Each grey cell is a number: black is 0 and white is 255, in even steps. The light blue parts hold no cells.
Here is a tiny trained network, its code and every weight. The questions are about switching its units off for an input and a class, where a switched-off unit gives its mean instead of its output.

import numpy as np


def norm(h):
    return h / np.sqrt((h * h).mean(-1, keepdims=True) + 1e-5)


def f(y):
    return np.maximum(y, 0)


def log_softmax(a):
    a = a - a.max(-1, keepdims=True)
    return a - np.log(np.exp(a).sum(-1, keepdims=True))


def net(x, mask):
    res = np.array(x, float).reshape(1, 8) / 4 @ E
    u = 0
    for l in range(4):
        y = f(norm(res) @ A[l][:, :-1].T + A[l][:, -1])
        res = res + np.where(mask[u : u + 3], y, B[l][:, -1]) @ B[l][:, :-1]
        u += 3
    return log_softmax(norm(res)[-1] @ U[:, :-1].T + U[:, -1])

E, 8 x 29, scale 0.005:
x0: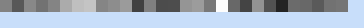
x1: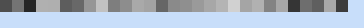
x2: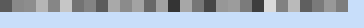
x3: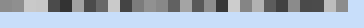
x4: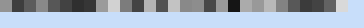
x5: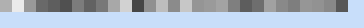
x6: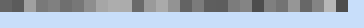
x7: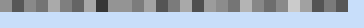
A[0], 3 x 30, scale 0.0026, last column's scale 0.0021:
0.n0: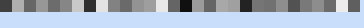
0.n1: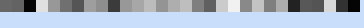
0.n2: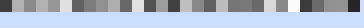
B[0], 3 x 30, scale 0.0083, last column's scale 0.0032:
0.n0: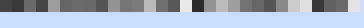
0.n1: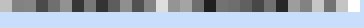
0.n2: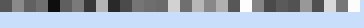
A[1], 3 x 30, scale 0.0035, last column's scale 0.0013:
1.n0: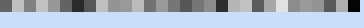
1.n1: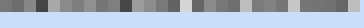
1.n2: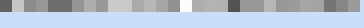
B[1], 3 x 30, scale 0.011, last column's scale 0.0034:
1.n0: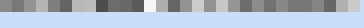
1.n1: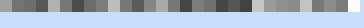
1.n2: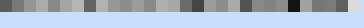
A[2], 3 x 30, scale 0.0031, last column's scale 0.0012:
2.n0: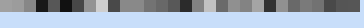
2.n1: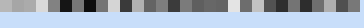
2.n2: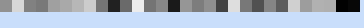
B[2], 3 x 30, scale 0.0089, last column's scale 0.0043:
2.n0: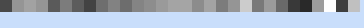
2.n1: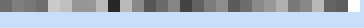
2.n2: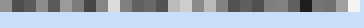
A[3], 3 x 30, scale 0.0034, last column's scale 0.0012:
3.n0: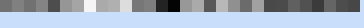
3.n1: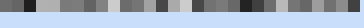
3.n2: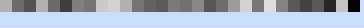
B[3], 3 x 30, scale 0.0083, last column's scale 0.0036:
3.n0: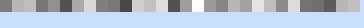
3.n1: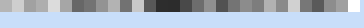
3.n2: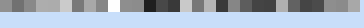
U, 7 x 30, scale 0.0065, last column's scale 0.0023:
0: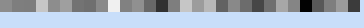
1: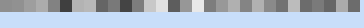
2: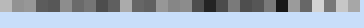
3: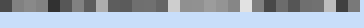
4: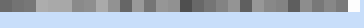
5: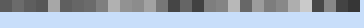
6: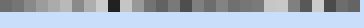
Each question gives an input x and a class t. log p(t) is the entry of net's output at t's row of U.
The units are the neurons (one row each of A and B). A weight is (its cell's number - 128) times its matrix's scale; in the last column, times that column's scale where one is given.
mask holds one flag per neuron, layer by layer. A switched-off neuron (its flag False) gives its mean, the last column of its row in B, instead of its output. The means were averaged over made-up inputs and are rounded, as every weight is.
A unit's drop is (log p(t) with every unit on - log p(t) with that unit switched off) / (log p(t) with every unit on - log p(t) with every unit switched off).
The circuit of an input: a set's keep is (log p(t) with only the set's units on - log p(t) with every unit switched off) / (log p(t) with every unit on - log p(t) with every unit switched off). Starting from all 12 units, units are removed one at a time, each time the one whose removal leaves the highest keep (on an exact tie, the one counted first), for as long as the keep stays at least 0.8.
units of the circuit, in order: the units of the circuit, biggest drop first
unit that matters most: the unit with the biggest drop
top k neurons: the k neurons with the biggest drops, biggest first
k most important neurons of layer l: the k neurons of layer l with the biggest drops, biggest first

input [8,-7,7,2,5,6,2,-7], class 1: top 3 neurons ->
[3.n0; 2.n2; 0.n1]
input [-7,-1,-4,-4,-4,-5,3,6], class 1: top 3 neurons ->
[1.n0; 0.n0; 2.n1]
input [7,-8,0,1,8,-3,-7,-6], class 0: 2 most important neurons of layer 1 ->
[1.n0; 1.n1]
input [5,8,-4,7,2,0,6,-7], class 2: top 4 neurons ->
[0.n1; 1.n0; 2.n1; 1.n2]
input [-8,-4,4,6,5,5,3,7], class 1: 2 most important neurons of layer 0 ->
[0.n0; 0.n1]
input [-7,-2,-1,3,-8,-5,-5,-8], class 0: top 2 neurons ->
[2.n2; 3.n1]
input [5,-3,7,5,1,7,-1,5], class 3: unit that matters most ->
0.n2
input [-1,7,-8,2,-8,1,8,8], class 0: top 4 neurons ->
[2.n2; 0.n2; 0.n0; 3.n1]
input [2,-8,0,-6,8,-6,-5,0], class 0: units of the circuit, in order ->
[3.n2; 0.n1]
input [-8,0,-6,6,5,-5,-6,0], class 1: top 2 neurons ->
[1.n0; 2.n2]
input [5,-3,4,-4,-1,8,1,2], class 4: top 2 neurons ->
[1.n2; 0.n1]
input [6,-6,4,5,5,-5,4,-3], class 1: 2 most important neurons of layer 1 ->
[1.n2; 1.n1]
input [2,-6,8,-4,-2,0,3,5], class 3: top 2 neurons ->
[0.n2; 0.n1]
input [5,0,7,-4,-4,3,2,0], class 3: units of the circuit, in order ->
[0.n2]
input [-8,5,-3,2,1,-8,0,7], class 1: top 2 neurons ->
[1.n0; 0.n0]
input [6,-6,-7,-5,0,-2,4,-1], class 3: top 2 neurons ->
[2.n0; 0.n1]
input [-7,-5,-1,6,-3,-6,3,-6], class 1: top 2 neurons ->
[1.n0; 0.n1]
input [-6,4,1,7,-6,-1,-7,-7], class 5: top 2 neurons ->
[0.n0; 1.n1]
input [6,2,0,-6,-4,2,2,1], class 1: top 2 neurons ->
[3.n0; 2.n1]
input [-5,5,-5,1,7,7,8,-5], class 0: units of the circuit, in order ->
[3.n2]
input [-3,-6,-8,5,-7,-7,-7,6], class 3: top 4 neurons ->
[2.n0; 0.n1; 3.n1; 0.n0]
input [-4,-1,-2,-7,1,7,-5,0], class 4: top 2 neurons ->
[1.n2; 2.n1]
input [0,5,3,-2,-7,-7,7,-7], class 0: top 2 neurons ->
[2.n2; 3.n1]
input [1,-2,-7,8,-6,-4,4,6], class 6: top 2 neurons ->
[2.n1; 0.n2]
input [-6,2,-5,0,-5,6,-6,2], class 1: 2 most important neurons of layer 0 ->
[0.n2; 0.n0]
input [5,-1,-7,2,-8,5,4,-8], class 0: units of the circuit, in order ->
[2.n2; 0.n2; 1.n1]
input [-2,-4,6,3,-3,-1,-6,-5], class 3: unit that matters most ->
0.n2
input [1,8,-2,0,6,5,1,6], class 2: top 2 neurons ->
[0.n1; 2.n2]
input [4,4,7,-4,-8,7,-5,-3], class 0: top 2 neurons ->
[2.n2; 2.n1]
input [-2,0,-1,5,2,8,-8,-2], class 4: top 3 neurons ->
[1.n2; 0.n1; 0.n2]
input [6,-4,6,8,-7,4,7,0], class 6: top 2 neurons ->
[2.n1; 0.n1]
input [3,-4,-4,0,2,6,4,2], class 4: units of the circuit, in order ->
[1.n2; 0.n1]
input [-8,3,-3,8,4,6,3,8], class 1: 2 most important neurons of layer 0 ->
[0.n0; 0.n2]
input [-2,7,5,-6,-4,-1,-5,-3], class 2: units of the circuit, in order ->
[0.n1]
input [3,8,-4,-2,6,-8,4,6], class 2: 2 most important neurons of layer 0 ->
[0.n1; 0.n0]
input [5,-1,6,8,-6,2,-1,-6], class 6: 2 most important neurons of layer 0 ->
[0.n1; 0.n2]
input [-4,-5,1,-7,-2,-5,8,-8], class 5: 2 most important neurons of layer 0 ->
[0.n0; 0.n1]
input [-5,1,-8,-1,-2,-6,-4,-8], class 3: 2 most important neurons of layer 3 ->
[3.n1; 3.n0]
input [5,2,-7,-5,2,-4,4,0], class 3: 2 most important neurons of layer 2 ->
[2.n0; 2.n1]
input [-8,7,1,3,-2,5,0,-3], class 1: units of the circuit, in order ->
[1.n0]
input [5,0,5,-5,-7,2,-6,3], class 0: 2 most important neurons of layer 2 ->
[2.n2; 2.n1]
